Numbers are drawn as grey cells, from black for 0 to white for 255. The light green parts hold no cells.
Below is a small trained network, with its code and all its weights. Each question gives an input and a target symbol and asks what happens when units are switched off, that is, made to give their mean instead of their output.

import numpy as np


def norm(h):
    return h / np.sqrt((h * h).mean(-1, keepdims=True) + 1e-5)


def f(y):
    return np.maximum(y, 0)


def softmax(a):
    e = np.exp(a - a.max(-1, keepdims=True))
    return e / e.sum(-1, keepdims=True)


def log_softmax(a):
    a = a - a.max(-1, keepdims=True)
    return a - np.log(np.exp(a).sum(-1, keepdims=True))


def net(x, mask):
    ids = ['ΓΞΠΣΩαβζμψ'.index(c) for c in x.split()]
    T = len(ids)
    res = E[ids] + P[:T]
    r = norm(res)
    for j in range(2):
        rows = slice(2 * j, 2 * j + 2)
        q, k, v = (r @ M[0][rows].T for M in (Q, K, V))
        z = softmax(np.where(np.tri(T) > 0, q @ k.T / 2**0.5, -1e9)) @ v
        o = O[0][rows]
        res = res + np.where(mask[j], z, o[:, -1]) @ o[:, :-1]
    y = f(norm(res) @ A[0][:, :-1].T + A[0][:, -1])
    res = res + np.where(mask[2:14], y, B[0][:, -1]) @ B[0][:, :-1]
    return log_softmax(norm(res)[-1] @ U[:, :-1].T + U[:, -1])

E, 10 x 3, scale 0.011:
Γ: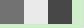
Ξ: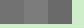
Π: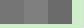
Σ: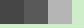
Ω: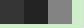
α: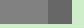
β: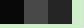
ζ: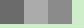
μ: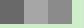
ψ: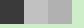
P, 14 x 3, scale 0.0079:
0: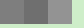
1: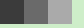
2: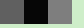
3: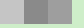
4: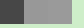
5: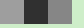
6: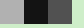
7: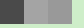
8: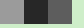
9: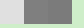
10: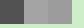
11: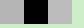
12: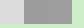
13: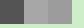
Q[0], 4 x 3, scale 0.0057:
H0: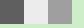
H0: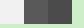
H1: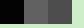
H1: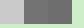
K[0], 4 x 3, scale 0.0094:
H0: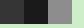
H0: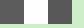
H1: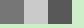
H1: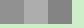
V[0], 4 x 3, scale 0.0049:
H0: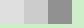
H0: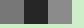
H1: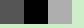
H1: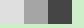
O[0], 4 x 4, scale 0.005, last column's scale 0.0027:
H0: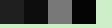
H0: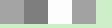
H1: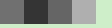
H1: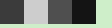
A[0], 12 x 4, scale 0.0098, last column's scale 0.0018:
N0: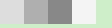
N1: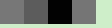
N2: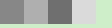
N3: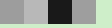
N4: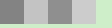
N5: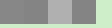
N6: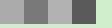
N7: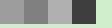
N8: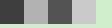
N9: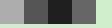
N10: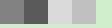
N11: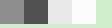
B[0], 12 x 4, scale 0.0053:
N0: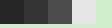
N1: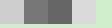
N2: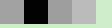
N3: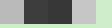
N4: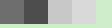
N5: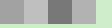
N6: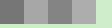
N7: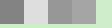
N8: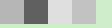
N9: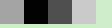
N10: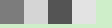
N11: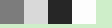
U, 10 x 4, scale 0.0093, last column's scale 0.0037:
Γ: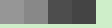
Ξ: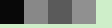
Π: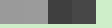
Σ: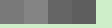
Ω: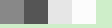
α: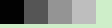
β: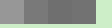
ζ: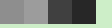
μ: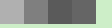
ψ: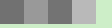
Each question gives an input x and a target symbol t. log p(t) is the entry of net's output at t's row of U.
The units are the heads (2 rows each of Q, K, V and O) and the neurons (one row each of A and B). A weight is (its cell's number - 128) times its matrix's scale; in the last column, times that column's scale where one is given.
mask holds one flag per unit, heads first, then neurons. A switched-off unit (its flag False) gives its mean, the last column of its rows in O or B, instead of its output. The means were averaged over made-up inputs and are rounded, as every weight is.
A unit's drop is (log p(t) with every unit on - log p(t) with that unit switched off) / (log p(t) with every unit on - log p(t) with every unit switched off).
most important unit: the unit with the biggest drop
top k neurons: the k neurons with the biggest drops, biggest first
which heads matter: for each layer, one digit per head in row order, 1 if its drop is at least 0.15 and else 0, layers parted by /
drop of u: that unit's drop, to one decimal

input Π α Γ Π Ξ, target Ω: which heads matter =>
00
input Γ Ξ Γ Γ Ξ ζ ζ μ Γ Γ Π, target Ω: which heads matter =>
01
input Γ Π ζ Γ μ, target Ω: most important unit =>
N4
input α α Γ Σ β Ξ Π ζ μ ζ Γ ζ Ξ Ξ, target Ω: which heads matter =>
01
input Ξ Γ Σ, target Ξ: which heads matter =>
00
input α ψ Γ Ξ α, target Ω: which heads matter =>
00
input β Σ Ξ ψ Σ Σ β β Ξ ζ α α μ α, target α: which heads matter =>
10
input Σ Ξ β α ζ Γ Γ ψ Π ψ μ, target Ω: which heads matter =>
00
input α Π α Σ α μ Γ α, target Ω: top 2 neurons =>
(N4; N2)
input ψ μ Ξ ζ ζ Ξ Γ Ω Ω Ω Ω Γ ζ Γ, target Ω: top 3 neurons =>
(N11; N4; N2)
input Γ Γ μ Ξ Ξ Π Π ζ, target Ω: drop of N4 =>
0.2
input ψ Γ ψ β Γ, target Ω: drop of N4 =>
0.3
